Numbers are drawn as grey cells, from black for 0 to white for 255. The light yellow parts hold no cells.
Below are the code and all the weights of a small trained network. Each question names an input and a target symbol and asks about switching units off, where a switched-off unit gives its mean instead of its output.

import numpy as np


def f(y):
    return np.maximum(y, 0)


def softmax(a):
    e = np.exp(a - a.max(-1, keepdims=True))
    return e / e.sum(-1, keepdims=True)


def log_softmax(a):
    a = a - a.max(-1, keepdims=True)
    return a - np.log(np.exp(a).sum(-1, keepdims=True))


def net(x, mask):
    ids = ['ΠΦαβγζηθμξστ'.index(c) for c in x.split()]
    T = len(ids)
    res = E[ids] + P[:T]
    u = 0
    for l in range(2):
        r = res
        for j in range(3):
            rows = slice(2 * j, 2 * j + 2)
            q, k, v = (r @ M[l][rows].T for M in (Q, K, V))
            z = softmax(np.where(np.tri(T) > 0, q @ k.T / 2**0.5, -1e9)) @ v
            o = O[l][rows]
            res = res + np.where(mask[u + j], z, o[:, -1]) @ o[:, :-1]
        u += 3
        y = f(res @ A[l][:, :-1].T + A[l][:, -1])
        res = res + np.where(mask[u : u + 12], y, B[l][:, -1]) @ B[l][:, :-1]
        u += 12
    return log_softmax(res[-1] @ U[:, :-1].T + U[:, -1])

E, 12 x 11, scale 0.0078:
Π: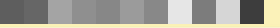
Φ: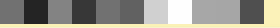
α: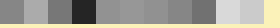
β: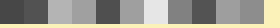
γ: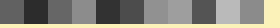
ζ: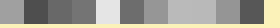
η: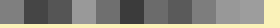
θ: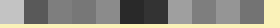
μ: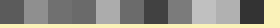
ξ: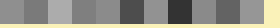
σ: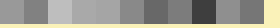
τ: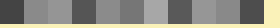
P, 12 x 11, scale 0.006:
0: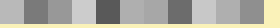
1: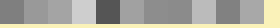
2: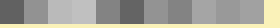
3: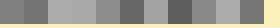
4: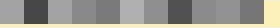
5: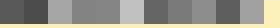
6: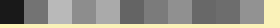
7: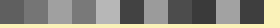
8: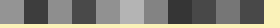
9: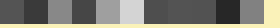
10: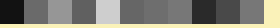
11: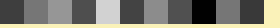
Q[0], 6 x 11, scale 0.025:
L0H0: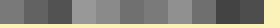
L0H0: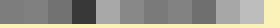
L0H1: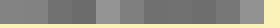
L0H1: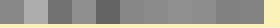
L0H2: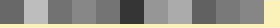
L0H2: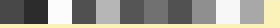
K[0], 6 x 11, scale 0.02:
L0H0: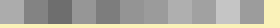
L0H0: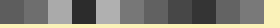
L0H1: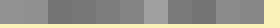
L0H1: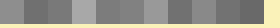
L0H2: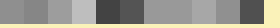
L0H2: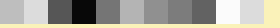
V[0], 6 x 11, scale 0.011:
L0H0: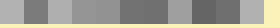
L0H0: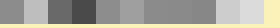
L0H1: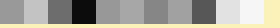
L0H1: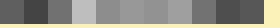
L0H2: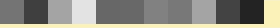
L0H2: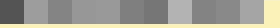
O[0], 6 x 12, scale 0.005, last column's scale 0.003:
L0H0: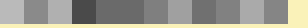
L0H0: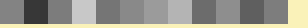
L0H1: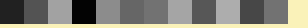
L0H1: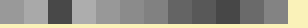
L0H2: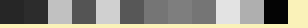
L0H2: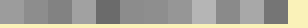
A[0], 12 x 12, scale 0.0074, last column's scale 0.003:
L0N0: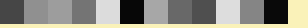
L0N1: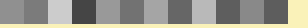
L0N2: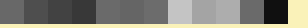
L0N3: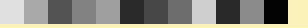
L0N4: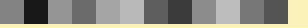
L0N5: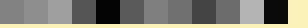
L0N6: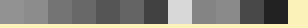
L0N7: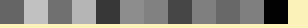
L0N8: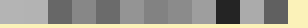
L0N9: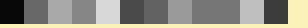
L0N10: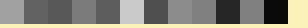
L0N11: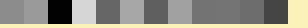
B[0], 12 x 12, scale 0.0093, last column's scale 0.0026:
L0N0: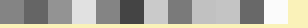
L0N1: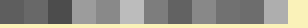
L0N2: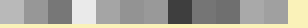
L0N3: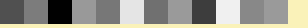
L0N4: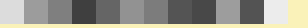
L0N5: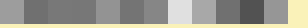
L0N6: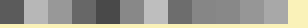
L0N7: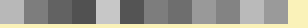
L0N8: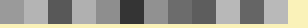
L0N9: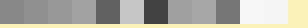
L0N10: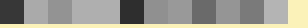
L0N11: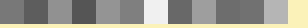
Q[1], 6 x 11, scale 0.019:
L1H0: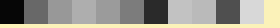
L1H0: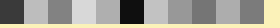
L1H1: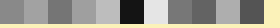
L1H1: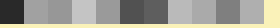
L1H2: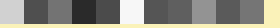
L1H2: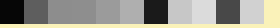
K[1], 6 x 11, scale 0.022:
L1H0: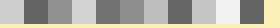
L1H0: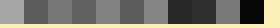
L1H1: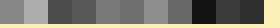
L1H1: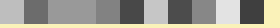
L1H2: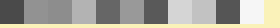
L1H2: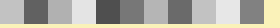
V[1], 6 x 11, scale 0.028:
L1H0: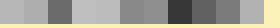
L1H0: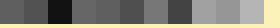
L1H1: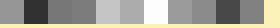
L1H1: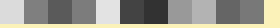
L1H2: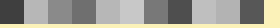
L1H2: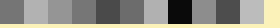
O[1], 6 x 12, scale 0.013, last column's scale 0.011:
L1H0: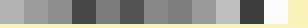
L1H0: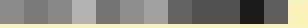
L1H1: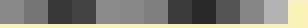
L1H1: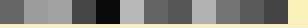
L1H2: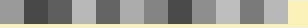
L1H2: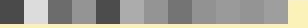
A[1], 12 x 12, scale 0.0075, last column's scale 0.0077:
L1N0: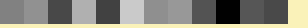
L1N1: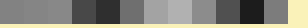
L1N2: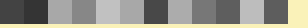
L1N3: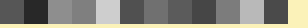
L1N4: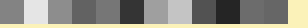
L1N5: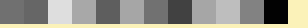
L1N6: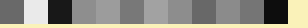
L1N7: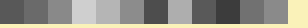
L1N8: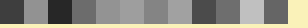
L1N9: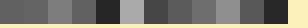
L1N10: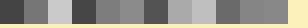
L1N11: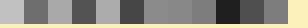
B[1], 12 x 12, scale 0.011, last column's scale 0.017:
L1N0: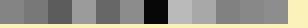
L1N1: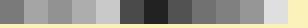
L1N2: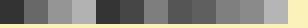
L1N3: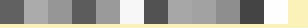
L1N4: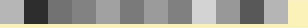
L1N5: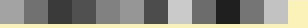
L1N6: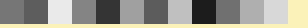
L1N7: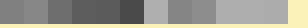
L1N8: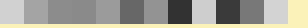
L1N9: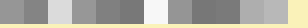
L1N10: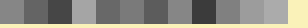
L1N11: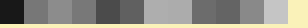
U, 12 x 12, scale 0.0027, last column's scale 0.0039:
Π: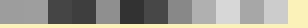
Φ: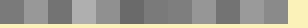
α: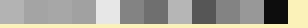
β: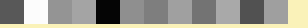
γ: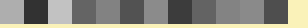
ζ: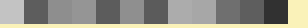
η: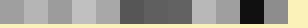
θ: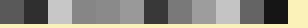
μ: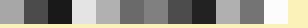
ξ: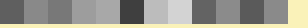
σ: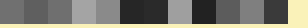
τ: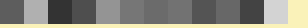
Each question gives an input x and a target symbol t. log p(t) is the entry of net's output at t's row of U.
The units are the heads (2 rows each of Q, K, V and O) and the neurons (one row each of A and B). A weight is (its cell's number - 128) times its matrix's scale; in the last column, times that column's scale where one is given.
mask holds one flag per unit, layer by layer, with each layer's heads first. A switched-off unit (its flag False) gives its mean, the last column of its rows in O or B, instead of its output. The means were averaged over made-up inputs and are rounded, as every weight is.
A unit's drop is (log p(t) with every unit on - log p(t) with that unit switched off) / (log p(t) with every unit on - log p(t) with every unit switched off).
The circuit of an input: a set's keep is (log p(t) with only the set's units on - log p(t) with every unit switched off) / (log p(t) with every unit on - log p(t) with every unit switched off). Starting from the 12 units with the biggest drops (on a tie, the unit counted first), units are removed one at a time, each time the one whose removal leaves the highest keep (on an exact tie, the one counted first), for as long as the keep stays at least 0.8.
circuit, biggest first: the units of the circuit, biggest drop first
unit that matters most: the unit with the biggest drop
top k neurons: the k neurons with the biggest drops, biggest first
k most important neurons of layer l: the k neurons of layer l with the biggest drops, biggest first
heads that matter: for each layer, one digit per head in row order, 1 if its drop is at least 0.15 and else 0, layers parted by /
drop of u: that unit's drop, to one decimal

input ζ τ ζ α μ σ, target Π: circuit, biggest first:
(L0H2, L1H0, L0N8)
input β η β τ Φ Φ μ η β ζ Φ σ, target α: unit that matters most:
L0H2
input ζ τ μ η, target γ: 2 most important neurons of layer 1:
(L1N9, L1N3)
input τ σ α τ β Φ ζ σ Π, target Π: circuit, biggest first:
(L0H2, L1H0, L0N10)
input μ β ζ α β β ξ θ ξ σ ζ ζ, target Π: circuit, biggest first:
(L0H2, L1H0)
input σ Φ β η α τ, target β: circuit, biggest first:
(L0H2, L1H2)
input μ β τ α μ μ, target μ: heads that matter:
001 / 001
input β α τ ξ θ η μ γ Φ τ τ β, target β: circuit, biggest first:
(L0H2, L1H2)
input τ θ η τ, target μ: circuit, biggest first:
(L0H2, L1H2, L1H1)
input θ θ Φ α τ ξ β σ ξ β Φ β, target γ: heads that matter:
001 / 111
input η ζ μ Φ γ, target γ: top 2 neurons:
(L0N0, L0N4)
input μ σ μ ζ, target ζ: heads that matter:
001 / 011
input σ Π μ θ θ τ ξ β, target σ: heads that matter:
001 / 011
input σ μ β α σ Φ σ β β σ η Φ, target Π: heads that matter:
011 / 100
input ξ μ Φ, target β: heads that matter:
011 / 001
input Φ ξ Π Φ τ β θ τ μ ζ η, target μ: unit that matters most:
L0N0
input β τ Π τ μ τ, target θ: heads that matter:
001 / 101
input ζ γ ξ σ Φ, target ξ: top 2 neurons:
(L0N0, L1N11)
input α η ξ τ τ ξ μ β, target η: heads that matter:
111 / 110
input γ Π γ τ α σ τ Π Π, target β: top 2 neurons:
(L0N7, L1N6)
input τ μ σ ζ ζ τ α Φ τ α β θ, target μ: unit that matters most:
L0H1
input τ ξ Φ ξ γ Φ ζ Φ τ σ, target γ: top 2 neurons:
(L0N9, L1N9)
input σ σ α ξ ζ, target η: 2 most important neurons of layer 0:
(L0N10, L0N4)
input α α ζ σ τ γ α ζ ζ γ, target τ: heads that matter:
101 / 011
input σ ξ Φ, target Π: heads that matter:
000 / 100
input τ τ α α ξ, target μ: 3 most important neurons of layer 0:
(L0N8, L0N0, L0N1)
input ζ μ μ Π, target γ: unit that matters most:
L1H1
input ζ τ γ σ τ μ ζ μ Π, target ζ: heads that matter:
001 / 011
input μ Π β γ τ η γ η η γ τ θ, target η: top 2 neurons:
(L0N0, L1N1)
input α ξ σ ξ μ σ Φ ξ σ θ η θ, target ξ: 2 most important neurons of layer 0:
(L0N3, L0N6)
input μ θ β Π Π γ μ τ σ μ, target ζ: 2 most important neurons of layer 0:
(L0N9, L0N4)
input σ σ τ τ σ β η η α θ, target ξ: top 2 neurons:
(L0N3, L0N8)
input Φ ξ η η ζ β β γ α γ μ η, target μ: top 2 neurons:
(L0N3, L0N11)
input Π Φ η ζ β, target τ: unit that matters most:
L0N0
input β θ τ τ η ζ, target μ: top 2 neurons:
(L0N9, L0N0)
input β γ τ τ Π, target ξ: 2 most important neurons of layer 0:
(L0N0, L0N4)
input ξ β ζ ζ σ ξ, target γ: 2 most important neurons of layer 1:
(L1N9, L1N3)
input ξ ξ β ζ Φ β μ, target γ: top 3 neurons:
(L0N0, L1N9, L1N3)
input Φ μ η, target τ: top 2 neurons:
(L1N3, L0N2)
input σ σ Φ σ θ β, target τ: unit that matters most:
L0H2
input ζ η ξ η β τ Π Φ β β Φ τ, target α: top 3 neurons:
(L0N0, L1N6, L1N3)
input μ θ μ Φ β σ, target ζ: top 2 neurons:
(L0N9, L1N5)
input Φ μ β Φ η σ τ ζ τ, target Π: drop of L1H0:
0.7
